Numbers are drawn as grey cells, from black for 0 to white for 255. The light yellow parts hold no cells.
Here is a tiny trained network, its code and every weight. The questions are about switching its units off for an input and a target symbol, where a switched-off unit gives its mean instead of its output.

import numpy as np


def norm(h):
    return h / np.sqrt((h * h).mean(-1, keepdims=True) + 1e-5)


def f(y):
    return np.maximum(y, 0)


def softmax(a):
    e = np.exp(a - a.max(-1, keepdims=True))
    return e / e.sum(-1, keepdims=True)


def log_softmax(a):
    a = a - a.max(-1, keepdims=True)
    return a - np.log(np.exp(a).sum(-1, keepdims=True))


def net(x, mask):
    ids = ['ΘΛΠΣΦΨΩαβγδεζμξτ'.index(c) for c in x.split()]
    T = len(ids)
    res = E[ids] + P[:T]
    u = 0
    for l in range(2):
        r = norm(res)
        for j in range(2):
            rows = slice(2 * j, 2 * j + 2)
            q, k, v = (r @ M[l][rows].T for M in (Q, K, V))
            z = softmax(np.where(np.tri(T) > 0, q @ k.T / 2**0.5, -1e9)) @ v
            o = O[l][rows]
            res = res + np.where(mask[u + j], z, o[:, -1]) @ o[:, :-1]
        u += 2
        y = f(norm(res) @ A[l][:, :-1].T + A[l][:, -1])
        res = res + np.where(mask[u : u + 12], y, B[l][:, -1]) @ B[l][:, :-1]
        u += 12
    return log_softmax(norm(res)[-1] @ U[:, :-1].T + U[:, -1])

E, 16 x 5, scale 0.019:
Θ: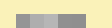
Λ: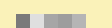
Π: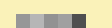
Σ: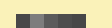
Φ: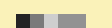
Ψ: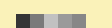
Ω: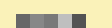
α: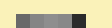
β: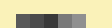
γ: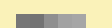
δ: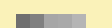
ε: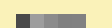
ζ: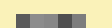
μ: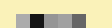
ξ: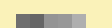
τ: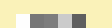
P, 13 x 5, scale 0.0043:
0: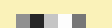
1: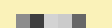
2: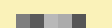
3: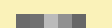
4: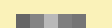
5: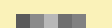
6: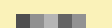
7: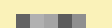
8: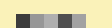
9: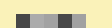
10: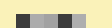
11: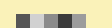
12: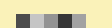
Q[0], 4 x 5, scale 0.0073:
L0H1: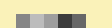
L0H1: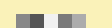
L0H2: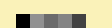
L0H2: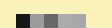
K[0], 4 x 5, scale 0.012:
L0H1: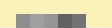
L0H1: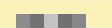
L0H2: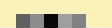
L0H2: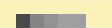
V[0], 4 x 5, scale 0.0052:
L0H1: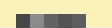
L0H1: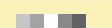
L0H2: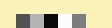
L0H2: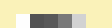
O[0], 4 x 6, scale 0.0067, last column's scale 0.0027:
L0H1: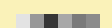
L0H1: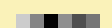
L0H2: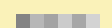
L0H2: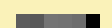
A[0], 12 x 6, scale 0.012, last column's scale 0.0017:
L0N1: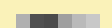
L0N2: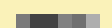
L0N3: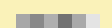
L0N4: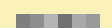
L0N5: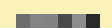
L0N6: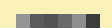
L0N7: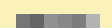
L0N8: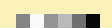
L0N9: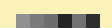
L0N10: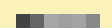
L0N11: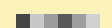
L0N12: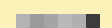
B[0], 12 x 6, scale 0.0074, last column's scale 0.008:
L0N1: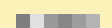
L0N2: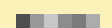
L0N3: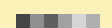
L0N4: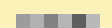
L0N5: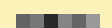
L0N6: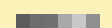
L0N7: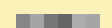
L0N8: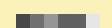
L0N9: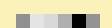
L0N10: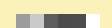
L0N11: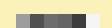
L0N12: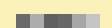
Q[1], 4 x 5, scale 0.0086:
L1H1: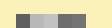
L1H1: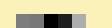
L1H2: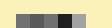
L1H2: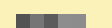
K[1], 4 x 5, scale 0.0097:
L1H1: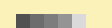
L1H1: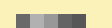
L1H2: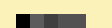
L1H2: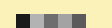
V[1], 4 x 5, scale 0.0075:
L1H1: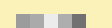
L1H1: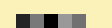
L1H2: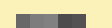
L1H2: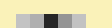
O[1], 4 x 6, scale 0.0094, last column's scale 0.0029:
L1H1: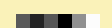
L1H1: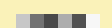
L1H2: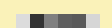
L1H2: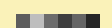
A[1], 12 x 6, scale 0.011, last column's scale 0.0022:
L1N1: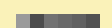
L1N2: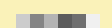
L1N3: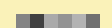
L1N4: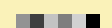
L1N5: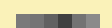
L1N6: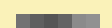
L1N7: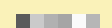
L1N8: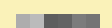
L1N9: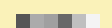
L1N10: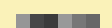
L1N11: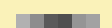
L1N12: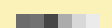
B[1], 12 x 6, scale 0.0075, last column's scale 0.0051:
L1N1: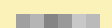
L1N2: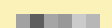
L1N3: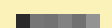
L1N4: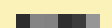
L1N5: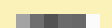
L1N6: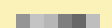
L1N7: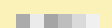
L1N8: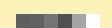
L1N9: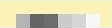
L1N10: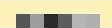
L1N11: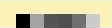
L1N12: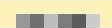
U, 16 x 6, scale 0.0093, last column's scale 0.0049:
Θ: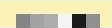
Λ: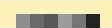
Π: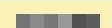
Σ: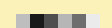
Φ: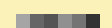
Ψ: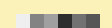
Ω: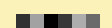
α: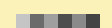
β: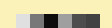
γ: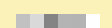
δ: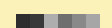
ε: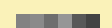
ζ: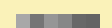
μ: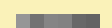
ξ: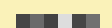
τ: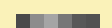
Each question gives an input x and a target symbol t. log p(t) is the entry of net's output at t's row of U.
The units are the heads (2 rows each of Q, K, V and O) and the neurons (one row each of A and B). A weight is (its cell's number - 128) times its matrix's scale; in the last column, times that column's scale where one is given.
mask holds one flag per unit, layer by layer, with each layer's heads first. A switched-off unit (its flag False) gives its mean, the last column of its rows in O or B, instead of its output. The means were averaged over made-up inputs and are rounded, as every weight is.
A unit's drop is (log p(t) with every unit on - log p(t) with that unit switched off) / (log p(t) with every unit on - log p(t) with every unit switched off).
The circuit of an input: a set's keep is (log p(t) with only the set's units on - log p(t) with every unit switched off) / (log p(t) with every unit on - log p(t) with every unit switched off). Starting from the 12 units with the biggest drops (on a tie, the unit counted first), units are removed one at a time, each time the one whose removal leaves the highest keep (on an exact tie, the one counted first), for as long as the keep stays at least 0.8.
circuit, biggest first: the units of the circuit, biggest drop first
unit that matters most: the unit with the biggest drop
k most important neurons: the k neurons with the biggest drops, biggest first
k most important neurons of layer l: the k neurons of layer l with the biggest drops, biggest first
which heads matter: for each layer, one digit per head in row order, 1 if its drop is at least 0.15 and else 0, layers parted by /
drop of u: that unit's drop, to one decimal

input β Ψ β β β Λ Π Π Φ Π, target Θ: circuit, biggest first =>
(L0N8; L1H1)
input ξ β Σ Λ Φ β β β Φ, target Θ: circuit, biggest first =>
(L1H1; L0N11)
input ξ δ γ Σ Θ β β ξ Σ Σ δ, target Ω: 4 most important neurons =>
(L0N10; L0N11; L0N2; L0N1)
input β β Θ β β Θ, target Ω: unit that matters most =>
L0N12
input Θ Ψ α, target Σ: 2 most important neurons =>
(L0N8; L0N10)
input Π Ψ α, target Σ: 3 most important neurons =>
(L0N8; L0N10; L0N1)
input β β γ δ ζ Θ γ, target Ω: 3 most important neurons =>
(L0N10; L1N11; L1N8)
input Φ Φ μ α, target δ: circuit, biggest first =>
(L1H1; L0N10)
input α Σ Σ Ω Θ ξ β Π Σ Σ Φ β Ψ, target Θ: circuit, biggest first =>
(L1H1; L0N6)
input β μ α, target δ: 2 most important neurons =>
(L0N10; L0N11)
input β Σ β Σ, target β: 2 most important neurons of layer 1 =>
(L1N1; L1N10)
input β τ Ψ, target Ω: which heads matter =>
10 / 11
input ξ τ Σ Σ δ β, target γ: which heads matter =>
00 / 00
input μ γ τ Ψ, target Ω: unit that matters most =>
L1H2
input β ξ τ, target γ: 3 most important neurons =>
(L0N10; L1N7; L0N11)
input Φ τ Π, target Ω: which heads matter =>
00 / 11
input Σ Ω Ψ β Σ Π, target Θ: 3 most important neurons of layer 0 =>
(L0N8; L0N10; L0N11)
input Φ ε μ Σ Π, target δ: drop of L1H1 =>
0.7
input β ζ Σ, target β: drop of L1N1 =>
0.2
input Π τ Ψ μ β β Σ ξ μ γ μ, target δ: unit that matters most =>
L0H2
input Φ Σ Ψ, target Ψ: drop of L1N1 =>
0.1
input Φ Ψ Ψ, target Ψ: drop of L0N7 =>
0.0
